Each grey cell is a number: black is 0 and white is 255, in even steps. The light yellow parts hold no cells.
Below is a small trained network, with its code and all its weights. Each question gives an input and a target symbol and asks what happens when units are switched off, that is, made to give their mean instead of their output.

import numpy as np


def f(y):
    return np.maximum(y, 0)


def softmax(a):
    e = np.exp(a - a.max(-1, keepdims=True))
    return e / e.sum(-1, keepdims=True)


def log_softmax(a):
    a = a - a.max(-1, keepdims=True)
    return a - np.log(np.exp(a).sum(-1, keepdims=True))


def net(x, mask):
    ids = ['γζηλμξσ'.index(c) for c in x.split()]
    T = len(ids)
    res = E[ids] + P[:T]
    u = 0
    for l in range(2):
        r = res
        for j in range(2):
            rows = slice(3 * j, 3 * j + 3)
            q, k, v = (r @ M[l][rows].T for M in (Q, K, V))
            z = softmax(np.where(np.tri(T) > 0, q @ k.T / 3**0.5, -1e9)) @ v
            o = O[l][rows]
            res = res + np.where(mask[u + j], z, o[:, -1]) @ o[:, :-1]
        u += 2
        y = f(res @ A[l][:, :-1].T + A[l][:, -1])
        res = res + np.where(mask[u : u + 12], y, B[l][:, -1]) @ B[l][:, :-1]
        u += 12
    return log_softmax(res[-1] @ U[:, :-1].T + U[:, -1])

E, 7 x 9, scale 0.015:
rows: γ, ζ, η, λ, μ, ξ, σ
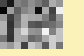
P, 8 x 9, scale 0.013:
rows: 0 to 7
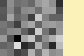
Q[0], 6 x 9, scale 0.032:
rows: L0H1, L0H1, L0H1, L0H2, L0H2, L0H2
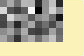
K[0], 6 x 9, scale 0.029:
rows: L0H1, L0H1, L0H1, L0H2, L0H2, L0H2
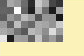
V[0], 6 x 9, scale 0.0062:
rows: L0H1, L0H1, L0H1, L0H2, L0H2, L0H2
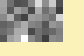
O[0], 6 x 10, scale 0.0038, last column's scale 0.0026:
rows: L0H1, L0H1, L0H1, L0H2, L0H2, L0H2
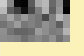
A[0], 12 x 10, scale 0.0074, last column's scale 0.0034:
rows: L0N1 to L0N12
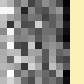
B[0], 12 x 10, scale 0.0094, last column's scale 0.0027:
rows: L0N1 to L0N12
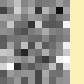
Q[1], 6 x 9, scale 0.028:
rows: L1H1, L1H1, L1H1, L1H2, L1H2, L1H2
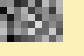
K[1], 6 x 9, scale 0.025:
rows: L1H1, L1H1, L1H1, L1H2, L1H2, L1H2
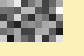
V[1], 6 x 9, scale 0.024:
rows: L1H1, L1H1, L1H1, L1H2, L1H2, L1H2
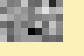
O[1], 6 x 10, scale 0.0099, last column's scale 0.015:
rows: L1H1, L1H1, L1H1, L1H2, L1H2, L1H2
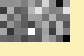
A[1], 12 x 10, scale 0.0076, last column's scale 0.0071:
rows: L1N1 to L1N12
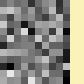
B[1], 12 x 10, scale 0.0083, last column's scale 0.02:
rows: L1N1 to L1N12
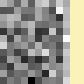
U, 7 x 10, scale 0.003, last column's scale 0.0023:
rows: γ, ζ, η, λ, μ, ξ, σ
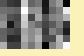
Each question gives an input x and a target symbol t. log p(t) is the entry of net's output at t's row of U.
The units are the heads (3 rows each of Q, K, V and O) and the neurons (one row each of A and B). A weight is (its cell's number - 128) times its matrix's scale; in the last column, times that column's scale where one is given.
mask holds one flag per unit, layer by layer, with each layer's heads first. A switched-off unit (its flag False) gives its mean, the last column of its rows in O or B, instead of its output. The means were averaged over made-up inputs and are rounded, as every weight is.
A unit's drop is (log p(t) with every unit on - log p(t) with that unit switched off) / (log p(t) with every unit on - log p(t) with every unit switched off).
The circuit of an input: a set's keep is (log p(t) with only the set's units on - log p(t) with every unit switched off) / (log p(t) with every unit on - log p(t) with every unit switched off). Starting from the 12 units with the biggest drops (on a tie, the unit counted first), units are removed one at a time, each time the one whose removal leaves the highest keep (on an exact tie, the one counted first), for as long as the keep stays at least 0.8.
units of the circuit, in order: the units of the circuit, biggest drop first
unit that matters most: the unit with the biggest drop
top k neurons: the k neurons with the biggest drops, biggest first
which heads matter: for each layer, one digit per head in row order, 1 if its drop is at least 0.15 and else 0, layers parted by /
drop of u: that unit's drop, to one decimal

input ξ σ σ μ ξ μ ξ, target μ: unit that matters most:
L1H1
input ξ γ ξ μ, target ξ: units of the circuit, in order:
[L1H2 L1H1]
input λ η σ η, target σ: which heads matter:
10 / 10
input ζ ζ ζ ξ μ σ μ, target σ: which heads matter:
00 / 10
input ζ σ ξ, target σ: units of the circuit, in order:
[L0H1 L1H1]
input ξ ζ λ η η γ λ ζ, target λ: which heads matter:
10 / 11
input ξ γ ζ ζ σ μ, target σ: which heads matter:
10 / 10
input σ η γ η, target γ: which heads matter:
00 / 11
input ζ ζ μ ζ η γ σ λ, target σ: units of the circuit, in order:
[L1H1 L0N10]
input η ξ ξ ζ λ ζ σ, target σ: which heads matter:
00 / 10
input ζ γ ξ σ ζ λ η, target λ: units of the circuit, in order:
[L1H2 L1H1]
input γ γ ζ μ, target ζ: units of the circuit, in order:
[L0H1 L1H2]
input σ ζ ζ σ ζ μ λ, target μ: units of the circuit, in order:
[L1H1 L1N9]
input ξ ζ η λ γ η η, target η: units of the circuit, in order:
[L1H2 L1N1 L1H1]
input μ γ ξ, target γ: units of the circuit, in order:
[L1H1 L1N5]
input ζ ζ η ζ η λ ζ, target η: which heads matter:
10 / 01
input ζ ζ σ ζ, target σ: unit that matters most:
L0H1
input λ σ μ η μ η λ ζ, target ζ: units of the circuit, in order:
[L0N7 L1H2]
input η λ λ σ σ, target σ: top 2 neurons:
[L0N10 L0N8]
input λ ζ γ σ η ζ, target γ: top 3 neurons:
[L0N9 L1N5 L0N7]
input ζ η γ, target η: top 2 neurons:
[L1N1 L0N10]
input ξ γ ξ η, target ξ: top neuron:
[L0N4]
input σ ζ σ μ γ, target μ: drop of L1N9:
0.2
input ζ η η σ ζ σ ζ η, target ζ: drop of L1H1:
0.2
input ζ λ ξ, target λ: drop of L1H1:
0.4
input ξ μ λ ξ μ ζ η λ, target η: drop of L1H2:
1.0
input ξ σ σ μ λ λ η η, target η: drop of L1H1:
0.2
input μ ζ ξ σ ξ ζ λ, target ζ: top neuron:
[L0N9]
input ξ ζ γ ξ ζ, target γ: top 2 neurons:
[L0N9 L1N5]
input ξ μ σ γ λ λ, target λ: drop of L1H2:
0.5
